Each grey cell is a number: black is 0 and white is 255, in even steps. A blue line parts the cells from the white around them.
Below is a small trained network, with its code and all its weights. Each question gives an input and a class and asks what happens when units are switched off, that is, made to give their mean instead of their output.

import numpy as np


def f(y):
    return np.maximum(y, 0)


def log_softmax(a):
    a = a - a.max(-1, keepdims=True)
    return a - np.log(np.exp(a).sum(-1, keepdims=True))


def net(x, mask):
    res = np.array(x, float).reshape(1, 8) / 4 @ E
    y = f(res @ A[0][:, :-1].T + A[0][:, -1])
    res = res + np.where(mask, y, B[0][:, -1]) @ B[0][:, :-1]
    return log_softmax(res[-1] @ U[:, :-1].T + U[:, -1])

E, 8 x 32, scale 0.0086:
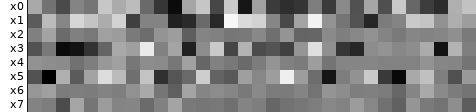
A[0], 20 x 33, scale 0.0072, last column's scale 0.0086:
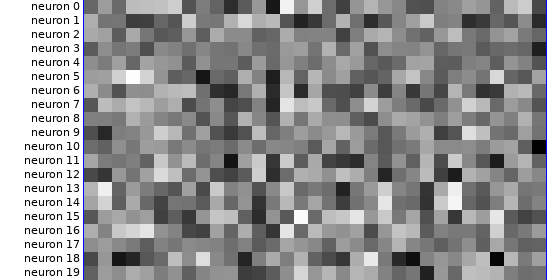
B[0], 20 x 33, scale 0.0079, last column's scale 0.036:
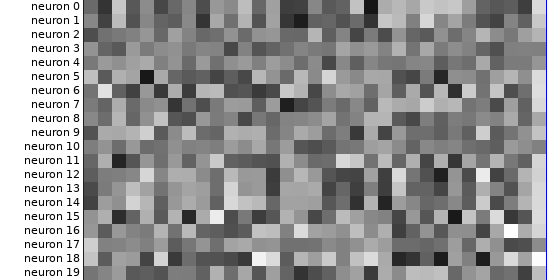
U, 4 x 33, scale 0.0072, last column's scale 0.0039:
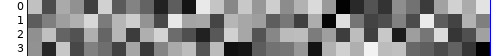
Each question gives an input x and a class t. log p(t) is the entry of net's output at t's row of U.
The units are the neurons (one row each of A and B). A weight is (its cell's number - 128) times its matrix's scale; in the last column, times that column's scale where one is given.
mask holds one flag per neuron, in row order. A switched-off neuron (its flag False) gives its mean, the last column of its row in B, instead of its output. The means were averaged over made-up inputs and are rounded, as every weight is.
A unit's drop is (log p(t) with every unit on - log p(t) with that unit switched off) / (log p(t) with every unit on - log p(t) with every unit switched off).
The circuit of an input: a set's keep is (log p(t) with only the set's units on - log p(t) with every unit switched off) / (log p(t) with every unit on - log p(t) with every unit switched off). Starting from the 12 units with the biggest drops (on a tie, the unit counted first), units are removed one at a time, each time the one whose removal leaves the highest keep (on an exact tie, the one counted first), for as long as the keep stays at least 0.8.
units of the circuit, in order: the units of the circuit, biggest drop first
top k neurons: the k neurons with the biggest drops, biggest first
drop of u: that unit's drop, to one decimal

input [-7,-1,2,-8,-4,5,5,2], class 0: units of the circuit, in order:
neuron 16
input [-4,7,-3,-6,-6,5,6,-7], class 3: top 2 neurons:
neuron 18; neuron 19
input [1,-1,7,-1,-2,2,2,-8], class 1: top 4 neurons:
neuron 18; neuron 15; neuron 0; neuron 16
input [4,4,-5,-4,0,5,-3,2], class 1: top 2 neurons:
neuron 12; neuron 18
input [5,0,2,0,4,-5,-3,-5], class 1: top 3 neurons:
neuron 14; neuron 13; neuron 15
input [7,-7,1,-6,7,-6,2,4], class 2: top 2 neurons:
neuron 18; neuron 6
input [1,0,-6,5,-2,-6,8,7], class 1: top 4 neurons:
neuron 14; neuron 13; neuron 5; neuron 16
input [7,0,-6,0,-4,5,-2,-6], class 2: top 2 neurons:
neuron 6; neuron 11
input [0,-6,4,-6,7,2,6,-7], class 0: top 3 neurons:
neuron 0; neuron 5; neuron 7
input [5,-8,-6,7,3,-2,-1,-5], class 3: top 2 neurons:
neuron 1; neuron 5
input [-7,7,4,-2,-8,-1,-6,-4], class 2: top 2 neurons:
neuron 15; neuron 1
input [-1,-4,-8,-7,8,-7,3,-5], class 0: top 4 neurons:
neuron 16; neuron 5; neuron 12; neuron 9
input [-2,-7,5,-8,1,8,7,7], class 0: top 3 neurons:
neuron 5; neuron 16; neuron 14
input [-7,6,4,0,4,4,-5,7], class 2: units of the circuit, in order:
neuron 15
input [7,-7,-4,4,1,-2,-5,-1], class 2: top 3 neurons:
neuron 6; neuron 11; neuron 0
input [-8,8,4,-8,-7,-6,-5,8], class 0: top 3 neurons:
neuron 16; neuron 5; neuron 6
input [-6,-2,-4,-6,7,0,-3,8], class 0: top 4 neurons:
neuron 5; neuron 16; neuron 6; neuron 11
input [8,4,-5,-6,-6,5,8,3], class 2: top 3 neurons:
neuron 6; neuron 11; neuron 18
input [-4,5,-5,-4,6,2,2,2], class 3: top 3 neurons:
neuron 18; neuron 19; neuron 6
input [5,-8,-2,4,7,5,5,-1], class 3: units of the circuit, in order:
neuron 1
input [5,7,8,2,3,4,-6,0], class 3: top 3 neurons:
neuron 0; neuron 7; neuron 15
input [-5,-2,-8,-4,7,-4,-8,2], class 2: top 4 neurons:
neuron 18; neuron 15; neuron 12; neuron 9
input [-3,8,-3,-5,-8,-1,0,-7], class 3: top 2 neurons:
neuron 0; neuron 7
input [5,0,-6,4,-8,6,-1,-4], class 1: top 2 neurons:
neuron 12; neuron 9
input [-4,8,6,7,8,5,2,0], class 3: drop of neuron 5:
0.3
